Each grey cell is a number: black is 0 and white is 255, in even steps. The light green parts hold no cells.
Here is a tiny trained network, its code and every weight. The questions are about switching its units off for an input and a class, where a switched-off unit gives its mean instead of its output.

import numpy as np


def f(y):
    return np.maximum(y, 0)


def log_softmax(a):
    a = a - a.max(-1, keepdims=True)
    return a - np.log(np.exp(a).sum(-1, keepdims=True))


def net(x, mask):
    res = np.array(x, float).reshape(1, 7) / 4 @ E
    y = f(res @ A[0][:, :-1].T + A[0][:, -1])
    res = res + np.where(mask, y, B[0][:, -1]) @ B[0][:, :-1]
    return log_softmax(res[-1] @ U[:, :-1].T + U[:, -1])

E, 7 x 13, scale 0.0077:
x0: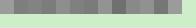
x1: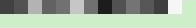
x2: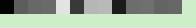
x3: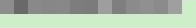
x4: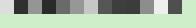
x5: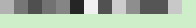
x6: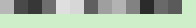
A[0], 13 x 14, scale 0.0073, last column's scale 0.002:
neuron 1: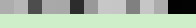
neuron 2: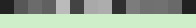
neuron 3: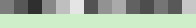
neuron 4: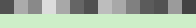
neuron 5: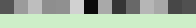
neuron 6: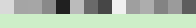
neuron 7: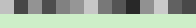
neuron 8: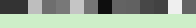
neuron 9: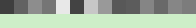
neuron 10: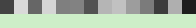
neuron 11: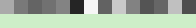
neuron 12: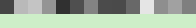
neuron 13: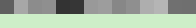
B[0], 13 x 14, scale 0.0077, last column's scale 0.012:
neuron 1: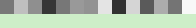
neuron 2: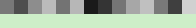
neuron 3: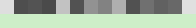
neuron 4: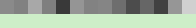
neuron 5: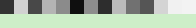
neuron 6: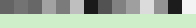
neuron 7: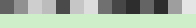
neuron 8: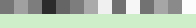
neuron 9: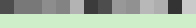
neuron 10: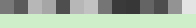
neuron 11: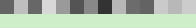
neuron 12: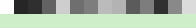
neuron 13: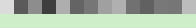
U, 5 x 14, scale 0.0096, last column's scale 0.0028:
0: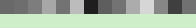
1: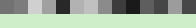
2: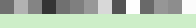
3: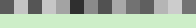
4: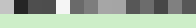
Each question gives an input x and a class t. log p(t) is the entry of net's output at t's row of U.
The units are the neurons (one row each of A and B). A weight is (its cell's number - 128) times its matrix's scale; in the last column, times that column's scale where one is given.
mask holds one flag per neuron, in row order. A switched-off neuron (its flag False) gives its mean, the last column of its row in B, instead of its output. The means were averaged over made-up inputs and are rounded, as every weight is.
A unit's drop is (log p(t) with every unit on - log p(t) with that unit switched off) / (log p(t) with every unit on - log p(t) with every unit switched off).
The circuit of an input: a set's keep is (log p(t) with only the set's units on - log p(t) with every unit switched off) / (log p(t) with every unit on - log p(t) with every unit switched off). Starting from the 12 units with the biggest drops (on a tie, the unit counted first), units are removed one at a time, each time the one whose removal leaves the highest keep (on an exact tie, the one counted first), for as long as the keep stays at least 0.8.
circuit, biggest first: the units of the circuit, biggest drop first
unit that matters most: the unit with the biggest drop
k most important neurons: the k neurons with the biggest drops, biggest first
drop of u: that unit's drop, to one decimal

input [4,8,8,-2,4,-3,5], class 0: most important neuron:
neuron 2
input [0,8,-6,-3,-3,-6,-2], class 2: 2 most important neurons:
neuron 8; neuron 2
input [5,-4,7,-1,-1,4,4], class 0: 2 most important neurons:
neuron 2; neuron 9
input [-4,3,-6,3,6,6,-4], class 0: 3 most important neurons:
neuron 6; neuron 5; neuron 10
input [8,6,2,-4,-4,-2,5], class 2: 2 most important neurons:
neuron 8; neuron 12
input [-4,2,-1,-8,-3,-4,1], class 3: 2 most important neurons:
neuron 7; neuron 5
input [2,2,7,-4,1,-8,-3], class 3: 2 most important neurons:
neuron 5; neuron 6
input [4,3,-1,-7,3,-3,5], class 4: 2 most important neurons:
neuron 3; neuron 1
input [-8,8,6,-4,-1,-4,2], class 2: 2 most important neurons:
neuron 8; neuron 6
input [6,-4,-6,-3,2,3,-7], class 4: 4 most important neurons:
neuron 12; neuron 13; neuron 2; neuron 9
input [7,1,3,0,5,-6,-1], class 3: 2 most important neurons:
neuron 5; neuron 10
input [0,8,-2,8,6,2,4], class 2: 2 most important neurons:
neuron 8; neuron 10
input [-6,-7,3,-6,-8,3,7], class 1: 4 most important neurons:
neuron 10; neuron 4; neuron 8; neuron 12
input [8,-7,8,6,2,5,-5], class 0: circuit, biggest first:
neuron 2
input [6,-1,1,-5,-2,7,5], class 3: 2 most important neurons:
neuron 11; neuron 12
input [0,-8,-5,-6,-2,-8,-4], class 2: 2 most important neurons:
neuron 1; neuron 11
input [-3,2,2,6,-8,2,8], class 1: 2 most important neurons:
neuron 10; neuron 4
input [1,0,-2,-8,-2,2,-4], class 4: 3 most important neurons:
neuron 5; neuron 12; neuron 7
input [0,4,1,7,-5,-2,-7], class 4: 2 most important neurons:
neuron 12; neuron 7
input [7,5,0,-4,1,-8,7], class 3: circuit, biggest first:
neuron 5
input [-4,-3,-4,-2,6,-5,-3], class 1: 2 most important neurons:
neuron 7; neuron 11
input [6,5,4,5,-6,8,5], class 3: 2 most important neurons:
neuron 11; neuron 7
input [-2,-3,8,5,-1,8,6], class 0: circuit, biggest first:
neuron 2; neuron 9
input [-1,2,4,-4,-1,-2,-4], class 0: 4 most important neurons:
neuron 3; neuron 2; neuron 9; neuron 1
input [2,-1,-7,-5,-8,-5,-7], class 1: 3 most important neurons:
neuron 10; neuron 4; neuron 2
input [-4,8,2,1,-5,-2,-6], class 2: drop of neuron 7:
0.1
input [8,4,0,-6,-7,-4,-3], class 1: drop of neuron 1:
0.0
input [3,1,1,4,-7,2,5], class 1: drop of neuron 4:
0.1
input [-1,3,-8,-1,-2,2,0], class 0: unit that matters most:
neuron 6
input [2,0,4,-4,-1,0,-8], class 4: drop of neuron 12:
0.6
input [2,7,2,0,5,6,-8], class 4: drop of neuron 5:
0.3
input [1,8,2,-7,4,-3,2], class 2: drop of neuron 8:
1.2
